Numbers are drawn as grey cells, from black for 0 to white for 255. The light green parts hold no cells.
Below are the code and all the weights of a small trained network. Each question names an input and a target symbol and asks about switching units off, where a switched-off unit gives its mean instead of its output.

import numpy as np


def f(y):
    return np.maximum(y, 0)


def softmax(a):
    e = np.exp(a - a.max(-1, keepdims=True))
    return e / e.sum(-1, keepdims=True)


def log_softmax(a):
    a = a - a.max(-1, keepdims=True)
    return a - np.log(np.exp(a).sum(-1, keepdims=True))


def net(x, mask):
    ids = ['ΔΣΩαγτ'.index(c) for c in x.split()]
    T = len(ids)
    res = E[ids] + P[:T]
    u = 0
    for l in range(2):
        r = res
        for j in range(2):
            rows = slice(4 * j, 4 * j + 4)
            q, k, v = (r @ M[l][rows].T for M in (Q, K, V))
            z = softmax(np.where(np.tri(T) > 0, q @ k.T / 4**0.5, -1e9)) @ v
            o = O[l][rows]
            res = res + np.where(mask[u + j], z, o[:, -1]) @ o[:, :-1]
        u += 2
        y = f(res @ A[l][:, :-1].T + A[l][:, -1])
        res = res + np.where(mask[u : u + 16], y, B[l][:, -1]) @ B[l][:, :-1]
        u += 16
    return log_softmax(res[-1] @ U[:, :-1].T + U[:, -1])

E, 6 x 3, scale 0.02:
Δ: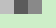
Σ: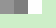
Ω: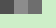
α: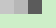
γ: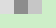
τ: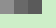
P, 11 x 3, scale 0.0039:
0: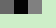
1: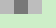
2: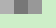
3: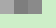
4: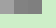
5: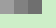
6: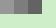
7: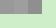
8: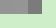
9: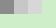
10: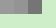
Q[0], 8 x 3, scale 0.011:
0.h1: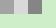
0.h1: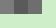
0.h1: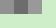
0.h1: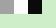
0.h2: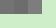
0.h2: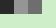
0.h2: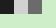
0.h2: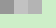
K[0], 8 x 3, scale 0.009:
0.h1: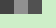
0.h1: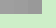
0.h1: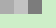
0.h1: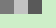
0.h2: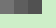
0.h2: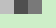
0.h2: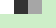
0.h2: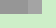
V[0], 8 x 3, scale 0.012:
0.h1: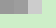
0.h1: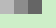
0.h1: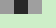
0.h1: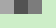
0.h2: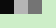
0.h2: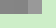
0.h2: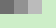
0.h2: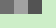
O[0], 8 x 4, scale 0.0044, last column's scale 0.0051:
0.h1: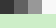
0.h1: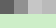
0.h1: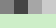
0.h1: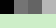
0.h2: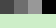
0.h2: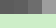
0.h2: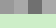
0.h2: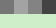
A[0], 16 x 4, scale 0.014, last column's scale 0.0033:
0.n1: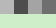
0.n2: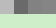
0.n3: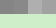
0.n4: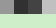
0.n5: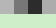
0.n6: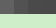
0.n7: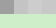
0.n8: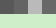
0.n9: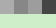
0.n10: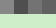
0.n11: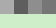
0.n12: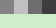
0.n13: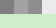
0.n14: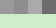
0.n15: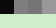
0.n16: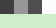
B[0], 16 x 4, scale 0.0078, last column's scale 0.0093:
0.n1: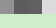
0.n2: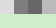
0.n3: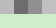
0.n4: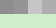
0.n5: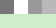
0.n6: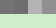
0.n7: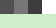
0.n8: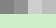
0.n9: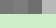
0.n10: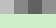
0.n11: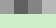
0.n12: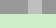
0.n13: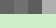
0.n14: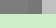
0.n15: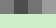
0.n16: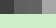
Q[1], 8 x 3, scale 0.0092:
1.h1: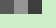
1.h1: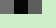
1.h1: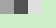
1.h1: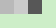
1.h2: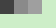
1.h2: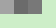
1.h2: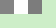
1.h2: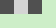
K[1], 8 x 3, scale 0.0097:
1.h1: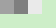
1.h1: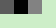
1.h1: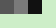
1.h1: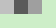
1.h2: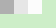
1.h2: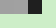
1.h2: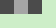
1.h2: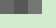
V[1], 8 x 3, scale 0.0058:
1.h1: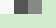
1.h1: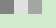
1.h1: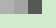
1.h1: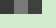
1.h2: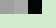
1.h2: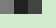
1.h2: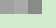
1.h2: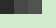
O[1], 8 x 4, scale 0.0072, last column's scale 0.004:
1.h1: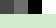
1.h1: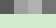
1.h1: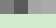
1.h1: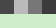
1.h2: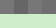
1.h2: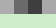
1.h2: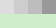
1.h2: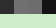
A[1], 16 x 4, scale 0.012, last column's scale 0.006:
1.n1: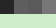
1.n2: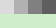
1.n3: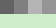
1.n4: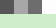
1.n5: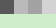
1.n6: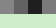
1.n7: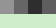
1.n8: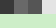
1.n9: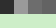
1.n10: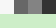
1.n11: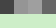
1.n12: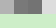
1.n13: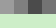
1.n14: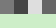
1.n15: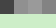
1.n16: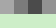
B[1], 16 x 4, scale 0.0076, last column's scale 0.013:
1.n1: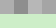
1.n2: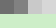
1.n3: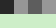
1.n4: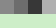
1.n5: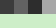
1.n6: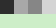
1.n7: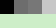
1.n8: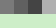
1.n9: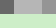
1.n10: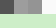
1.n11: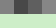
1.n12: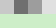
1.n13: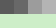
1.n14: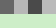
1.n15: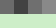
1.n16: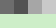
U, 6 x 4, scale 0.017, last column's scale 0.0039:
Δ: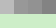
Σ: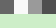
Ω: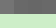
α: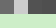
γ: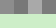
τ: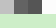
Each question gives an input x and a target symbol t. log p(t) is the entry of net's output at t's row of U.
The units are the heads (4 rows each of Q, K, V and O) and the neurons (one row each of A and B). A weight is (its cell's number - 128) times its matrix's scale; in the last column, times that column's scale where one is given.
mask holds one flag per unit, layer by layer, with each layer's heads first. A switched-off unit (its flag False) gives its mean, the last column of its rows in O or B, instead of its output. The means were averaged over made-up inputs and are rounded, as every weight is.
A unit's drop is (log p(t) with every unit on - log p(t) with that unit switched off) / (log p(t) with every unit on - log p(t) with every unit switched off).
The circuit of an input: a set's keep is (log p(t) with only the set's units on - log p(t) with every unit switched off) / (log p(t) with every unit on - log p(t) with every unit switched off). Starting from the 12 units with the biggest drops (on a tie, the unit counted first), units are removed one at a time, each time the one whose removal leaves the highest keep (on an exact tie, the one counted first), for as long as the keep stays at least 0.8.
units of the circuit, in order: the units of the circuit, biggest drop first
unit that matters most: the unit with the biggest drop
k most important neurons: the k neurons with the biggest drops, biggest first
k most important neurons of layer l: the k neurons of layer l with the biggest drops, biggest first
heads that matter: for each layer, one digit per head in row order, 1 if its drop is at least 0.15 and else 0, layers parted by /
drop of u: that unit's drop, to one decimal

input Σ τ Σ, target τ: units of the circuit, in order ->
0.n7, 1.n6, 1.n2, 1.n7
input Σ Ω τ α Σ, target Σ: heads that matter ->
00 / 11
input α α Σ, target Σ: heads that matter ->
10 / 11
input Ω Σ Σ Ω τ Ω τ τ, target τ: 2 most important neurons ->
0.n7, 1.n6
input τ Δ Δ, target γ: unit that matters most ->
0.n7
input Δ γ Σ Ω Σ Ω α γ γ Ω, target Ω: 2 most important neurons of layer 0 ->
0.n5, 0.n15
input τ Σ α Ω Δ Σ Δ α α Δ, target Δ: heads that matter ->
00 / 10
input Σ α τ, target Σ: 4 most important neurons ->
0.n5, 0.n4, 0.n7, 0.n1
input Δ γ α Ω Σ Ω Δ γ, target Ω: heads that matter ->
10 / 10
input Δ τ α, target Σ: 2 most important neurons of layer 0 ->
0.n5, 0.n12
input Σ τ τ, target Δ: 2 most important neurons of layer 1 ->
1.n7, 1.n6
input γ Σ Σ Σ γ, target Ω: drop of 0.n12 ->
0.0
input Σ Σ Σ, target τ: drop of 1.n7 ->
0.1
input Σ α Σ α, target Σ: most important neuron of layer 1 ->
1.n2
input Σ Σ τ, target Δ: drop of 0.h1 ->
-0.1
